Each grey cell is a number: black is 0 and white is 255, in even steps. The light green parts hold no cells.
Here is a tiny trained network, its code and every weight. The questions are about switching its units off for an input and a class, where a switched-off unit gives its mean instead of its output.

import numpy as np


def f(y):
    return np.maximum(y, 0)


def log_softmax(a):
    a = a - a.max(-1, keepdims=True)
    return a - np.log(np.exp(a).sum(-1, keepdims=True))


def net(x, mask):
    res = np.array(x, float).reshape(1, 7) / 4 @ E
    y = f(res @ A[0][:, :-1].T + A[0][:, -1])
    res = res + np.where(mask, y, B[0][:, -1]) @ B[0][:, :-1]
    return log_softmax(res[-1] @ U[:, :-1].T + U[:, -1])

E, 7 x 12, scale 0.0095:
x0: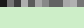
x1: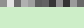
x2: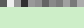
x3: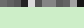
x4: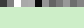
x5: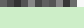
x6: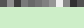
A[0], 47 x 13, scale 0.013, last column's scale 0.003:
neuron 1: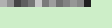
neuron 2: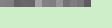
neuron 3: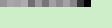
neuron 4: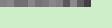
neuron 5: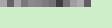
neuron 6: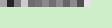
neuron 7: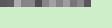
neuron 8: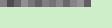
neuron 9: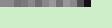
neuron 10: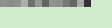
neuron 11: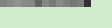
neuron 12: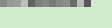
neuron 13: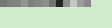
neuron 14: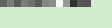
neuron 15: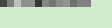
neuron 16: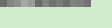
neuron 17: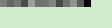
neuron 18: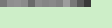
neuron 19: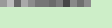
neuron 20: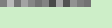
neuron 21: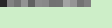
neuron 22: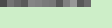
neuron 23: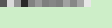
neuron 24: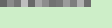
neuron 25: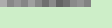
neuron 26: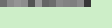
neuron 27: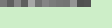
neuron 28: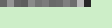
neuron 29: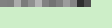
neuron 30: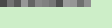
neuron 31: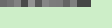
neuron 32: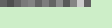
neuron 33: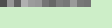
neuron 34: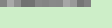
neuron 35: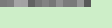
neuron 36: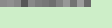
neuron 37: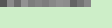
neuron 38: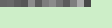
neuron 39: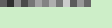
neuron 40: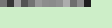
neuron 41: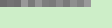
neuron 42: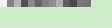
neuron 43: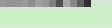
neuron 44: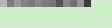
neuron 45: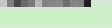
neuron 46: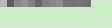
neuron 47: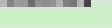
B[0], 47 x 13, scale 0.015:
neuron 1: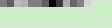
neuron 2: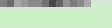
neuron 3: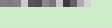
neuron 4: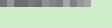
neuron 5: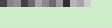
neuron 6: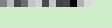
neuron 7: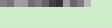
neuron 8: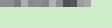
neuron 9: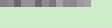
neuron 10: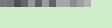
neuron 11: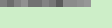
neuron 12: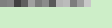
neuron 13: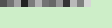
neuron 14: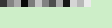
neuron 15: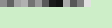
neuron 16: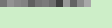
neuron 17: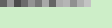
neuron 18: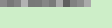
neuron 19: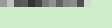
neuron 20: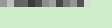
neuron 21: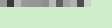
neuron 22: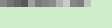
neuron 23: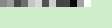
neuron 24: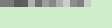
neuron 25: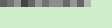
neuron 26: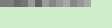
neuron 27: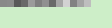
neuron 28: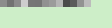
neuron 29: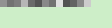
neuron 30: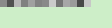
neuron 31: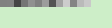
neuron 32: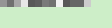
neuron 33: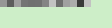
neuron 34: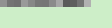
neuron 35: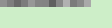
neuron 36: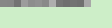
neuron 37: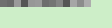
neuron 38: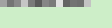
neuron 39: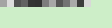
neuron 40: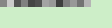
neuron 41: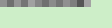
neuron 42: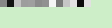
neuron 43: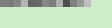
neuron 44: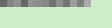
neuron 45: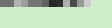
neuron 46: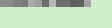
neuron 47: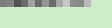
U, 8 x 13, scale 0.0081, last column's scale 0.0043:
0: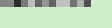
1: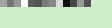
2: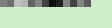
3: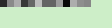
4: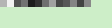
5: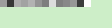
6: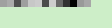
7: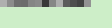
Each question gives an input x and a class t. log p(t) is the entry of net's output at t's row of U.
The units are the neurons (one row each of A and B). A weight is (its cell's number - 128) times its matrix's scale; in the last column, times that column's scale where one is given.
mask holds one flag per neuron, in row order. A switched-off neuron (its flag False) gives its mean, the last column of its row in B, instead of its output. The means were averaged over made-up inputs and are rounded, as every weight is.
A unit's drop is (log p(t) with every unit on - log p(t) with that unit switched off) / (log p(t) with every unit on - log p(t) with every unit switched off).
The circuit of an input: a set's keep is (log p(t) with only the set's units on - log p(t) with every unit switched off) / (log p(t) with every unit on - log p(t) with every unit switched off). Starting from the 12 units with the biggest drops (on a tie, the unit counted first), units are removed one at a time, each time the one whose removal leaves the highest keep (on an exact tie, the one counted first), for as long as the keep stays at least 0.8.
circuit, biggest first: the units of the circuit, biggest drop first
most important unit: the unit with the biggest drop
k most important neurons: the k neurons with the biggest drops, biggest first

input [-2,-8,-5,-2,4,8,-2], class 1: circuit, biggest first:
(neuron 32)
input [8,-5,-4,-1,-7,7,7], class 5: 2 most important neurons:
(neuron 30; neuron 21)
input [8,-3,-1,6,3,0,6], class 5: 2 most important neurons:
(neuron 21; neuron 30)
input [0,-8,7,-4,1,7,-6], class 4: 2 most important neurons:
(neuron 39; neuron 40)
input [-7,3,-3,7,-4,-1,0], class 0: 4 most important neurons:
(neuron 31; neuron 17; neuron 27; neuron 21)
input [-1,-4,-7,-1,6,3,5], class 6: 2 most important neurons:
(neuron 6; neuron 1)
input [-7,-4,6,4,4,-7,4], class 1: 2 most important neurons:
(neuron 3; neuron 29)
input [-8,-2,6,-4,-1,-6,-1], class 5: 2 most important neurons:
(neuron 42; neuron 6)
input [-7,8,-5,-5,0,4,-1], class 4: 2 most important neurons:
(neuron 19; neuron 20)
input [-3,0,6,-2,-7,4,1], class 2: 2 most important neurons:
(neuron 1; neuron 45)
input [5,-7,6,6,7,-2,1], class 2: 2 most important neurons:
(neuron 15; neuron 7)
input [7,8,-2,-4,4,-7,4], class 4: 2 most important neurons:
(neuron 20; neuron 19)
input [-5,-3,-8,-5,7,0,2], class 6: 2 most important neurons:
(neuron 6; neuron 46)
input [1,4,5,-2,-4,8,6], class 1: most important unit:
neuron 32
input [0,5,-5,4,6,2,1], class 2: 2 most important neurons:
(neuron 15; neuron 23)
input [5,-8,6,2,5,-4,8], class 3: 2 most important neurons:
(neuron 14; neuron 37)
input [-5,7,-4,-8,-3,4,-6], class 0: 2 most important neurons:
(neuron 12; neuron 47)
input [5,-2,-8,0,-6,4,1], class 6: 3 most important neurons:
(neuron 6; neuron 8; neuron 15)
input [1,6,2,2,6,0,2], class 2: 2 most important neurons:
(neuron 15; neuron 39)
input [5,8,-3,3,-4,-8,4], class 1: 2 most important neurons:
(neuron 3; neuron 29)
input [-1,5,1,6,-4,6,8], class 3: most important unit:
neuron 14
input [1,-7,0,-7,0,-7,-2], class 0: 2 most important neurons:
(neuron 24; neuron 12)
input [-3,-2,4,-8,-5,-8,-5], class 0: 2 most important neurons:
(neuron 47; neuron 12)
